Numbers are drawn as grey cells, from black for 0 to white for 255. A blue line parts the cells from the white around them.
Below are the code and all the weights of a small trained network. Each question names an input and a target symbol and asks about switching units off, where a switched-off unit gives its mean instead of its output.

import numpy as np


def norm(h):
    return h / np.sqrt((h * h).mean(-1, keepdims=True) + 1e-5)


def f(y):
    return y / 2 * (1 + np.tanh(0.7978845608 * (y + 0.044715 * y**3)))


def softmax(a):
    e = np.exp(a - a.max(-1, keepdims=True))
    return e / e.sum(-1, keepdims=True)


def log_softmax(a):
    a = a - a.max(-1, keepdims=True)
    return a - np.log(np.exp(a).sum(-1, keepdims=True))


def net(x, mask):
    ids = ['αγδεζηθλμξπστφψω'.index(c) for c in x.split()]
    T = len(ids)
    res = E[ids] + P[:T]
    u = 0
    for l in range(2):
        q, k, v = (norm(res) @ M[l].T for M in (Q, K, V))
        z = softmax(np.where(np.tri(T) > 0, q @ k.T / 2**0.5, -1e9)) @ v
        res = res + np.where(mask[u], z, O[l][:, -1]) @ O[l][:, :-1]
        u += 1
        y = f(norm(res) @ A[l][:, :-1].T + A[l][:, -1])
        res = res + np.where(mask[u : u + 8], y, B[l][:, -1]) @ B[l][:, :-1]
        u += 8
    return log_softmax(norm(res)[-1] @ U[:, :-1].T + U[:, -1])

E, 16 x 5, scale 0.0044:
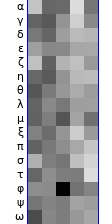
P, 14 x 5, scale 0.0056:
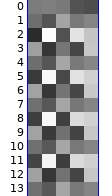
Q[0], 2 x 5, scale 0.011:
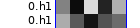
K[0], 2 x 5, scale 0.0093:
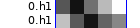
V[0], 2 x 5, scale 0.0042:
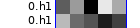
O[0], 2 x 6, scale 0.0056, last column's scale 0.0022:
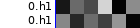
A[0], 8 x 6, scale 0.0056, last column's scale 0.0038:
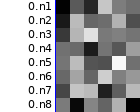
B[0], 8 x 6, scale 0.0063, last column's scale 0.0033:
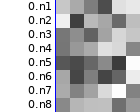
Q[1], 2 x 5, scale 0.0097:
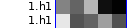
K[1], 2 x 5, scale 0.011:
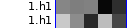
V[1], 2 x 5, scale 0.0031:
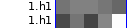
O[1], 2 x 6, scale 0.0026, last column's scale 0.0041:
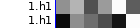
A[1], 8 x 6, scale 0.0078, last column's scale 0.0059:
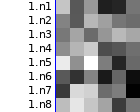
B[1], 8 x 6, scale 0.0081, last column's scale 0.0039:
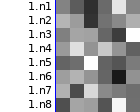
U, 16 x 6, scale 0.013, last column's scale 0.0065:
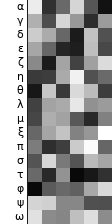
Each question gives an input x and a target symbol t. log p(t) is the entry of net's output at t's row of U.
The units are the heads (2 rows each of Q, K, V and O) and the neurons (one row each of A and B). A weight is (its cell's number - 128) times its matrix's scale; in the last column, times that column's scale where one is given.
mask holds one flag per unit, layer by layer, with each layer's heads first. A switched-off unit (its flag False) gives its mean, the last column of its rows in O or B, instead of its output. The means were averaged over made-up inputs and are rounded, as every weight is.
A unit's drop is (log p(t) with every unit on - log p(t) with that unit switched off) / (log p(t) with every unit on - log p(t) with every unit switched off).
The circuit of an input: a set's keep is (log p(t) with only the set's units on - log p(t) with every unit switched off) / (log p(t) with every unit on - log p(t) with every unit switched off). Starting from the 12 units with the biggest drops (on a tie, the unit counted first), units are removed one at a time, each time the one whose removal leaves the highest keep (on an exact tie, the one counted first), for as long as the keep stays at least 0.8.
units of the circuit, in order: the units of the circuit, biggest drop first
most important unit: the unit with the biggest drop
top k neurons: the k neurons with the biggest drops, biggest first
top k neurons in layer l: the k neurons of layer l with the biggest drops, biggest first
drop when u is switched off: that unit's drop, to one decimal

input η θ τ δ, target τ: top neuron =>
[1.n6]
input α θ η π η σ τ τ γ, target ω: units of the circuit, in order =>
[0.n2; 0.n1]
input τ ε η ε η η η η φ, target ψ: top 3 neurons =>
[0.n4; 0.n1; 0.n2]
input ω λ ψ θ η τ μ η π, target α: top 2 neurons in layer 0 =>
[0.n2; 0.n6]
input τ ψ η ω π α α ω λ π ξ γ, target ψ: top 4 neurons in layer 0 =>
[0.n1; 0.n6; 0.n2; 0.n8]
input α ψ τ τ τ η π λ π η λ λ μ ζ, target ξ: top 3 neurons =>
[0.n5; 1.n5; 1.n8]
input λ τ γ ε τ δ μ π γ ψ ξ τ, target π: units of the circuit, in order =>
[0.h1; 0.n2]
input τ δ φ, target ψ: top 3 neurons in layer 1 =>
[1.n3; 1.n1; 1.n2]
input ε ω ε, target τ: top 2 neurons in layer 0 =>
[0.n5; 0.n3]
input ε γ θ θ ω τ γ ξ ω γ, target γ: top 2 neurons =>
[0.n3; 1.n5]
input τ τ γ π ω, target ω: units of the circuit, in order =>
[0.n2; 0.n3; 0.n5]
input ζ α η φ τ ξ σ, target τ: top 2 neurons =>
[0.n2; 0.n6]
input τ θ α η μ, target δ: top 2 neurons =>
[0.n1; 0.n5]
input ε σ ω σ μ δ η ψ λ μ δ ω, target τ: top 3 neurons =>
[0.n5; 1.n6; 0.n3]
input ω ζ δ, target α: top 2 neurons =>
[0.n2; 0.n6]
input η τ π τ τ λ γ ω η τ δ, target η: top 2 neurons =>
[0.n1; 0.n2]
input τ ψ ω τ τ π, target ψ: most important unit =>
1.n3
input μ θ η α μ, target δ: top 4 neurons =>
[0.n1; 0.n6; 0.n5; 0.n8]
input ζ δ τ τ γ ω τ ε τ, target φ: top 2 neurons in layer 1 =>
[1.n6; 1.n2]
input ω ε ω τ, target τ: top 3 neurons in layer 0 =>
[0.n6; 0.n2; 0.n5]
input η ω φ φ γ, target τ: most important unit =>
0.n8
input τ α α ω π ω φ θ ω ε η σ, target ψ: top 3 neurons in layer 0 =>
[0.n1; 0.n6; 0.n2]
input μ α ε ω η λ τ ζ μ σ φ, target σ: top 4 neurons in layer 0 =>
[0.n1; 0.n4; 0.n2; 0.n5]
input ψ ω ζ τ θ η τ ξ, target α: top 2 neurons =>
[0.n8; 0.n3]
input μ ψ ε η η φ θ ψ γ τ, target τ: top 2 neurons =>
[1.n6; 0.n6]
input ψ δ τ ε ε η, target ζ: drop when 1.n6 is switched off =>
0.0
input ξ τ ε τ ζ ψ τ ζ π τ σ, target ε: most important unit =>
1.n1
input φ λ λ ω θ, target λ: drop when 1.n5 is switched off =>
0.1
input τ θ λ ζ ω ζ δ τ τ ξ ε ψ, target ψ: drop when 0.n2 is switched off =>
0.4
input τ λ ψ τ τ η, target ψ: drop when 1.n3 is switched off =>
0.7
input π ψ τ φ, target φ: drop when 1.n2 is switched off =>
0.2
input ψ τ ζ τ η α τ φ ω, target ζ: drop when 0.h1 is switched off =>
0.8
